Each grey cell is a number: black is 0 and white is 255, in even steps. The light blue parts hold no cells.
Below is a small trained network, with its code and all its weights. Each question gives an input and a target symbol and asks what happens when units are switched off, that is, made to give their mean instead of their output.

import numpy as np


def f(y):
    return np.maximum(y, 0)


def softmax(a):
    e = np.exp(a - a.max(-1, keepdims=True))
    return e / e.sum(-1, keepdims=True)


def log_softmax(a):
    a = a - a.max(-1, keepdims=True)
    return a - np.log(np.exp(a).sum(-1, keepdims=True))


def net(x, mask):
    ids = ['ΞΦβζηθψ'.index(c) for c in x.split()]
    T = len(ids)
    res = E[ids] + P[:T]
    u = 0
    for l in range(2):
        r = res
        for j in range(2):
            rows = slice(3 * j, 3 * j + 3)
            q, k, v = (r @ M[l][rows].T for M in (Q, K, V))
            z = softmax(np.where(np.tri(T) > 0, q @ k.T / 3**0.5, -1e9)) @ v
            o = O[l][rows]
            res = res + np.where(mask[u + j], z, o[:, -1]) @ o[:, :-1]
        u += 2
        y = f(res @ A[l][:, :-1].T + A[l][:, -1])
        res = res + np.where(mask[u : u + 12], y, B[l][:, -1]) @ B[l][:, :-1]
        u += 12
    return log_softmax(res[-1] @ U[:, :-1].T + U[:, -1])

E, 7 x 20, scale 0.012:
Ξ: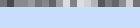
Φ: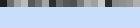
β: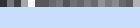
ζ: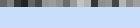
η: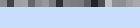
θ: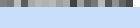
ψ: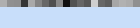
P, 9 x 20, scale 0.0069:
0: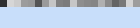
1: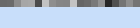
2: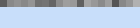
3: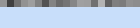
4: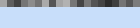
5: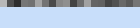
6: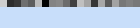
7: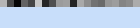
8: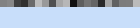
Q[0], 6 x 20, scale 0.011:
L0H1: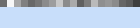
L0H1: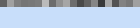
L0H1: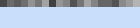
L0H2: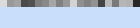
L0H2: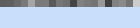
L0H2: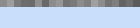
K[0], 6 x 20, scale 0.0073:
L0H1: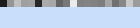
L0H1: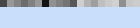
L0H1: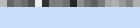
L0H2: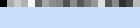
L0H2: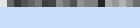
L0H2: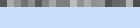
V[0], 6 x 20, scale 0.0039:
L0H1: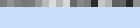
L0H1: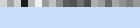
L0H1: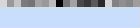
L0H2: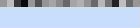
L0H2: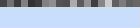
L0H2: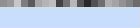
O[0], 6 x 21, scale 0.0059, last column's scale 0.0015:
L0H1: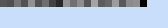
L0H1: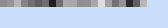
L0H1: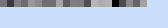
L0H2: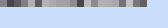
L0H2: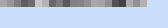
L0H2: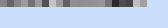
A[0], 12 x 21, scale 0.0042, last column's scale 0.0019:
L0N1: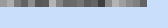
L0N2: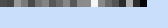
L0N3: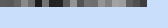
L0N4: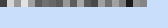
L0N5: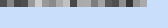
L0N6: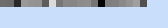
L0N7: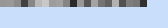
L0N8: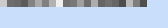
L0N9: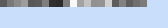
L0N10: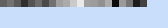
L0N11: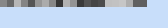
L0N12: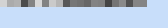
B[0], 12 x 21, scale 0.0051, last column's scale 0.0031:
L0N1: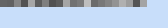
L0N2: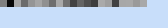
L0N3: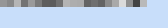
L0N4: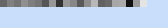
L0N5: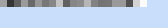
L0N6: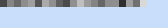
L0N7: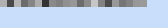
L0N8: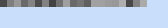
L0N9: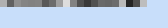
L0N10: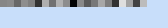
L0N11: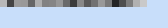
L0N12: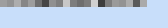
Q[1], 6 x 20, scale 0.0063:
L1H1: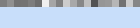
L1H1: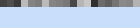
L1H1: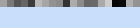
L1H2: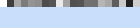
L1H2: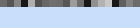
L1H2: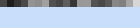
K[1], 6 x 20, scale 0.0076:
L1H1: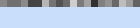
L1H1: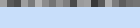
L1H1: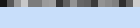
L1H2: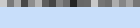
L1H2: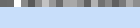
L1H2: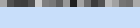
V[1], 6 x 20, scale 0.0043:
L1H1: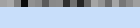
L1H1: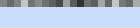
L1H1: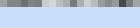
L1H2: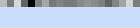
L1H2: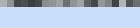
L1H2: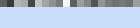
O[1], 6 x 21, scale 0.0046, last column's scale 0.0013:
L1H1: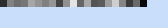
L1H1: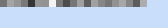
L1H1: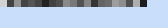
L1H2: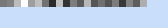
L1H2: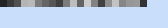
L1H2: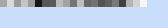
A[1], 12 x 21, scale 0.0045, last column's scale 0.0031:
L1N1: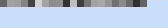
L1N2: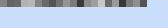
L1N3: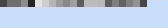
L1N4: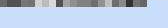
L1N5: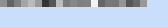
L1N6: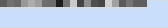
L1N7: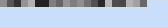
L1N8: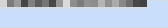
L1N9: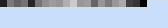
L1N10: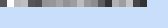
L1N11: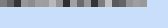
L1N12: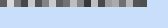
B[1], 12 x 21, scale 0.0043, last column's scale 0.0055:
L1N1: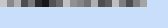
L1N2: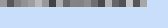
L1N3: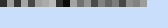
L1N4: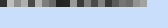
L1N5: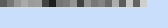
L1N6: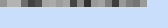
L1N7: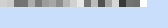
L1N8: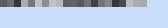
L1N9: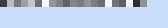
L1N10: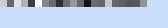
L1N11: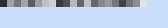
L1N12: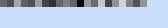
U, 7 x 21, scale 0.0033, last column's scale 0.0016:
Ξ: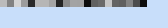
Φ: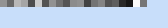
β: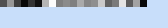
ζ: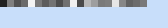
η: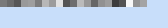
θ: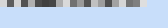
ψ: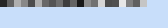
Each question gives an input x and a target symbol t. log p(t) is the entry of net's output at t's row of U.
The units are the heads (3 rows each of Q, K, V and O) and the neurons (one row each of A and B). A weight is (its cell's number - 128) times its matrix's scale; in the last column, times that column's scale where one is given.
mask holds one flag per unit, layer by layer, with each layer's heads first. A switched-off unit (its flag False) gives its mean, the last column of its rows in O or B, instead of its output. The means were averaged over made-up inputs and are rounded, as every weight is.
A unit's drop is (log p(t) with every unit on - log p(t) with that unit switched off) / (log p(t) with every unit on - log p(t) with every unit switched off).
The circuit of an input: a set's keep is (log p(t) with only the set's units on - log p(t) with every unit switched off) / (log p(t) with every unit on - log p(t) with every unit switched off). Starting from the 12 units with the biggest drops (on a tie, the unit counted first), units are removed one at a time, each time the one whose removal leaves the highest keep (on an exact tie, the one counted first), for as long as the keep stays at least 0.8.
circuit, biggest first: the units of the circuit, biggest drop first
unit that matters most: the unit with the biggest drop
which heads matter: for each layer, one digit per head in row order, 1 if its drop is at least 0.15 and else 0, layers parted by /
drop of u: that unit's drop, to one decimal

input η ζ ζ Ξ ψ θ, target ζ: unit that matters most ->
L1H1
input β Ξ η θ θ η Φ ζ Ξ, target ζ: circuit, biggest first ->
(L0H1; L1H2)
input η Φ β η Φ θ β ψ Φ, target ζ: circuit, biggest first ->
(L1H1; L0H2)
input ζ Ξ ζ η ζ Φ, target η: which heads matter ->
01 / 00
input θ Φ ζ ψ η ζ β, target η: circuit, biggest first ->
(L0H2; L1N2; L0H1)
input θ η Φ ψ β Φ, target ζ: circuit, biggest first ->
(L1H1; L0H2; L0N4)
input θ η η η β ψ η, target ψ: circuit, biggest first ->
(L0H1; L1H2; L1N7)
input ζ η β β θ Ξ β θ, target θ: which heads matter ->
01 / 00
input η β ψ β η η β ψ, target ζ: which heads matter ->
00 / 10
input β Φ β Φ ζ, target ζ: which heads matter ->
10 / 01
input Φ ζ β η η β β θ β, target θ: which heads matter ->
10 / 01
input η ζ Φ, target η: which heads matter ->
11 / 00
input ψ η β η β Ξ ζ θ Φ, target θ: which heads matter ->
10 / 01
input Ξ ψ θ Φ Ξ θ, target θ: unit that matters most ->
L0H2
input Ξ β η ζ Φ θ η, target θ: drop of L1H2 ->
0.2
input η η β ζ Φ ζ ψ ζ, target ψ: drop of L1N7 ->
0.3
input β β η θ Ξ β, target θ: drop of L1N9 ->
0.0
